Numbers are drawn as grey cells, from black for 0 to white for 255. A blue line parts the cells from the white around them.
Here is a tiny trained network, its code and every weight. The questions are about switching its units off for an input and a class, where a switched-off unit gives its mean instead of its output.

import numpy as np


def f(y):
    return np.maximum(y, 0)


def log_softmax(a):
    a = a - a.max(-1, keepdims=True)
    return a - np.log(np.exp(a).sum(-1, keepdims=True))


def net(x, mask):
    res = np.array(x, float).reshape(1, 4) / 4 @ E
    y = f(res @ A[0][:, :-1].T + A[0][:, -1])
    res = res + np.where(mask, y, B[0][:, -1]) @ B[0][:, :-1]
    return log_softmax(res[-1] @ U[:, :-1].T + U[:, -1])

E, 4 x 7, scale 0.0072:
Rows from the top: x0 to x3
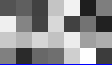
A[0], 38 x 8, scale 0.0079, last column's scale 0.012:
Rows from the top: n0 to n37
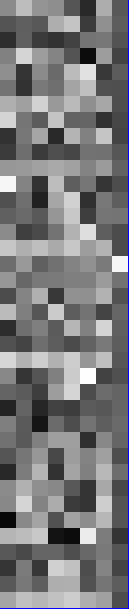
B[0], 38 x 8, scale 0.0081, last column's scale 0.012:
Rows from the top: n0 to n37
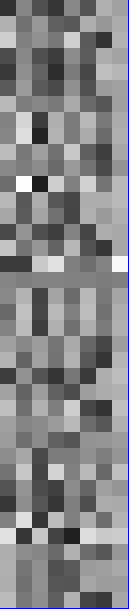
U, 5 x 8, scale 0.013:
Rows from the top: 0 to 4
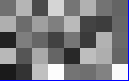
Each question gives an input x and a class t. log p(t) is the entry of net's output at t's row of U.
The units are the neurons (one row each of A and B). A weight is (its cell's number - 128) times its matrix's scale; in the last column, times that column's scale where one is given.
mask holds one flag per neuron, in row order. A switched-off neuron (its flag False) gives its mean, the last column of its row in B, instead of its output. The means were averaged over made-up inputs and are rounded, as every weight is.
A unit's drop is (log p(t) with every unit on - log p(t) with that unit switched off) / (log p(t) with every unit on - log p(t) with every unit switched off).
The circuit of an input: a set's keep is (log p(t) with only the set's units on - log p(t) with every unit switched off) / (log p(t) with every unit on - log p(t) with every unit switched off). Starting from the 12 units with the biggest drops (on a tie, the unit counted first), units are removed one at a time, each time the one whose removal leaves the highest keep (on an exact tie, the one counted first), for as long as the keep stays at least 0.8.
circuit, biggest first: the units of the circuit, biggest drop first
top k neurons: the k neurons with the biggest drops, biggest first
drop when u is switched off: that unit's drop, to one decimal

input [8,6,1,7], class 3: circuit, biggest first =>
(n12 n24)
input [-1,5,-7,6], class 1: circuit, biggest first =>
(n25)
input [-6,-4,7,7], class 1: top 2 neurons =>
(n22 n15)
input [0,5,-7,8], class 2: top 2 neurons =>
(n23 n4)
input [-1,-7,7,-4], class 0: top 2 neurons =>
(n29 n8)
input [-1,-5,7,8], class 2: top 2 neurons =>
(n4 n23)
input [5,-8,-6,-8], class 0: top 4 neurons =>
(n29 n32 n8 n20)
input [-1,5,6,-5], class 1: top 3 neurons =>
(n22 n15 n37)
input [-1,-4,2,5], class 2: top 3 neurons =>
(n4 n23 n11)
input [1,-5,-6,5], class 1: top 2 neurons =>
(n25 n2)
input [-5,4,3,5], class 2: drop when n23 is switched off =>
0.3
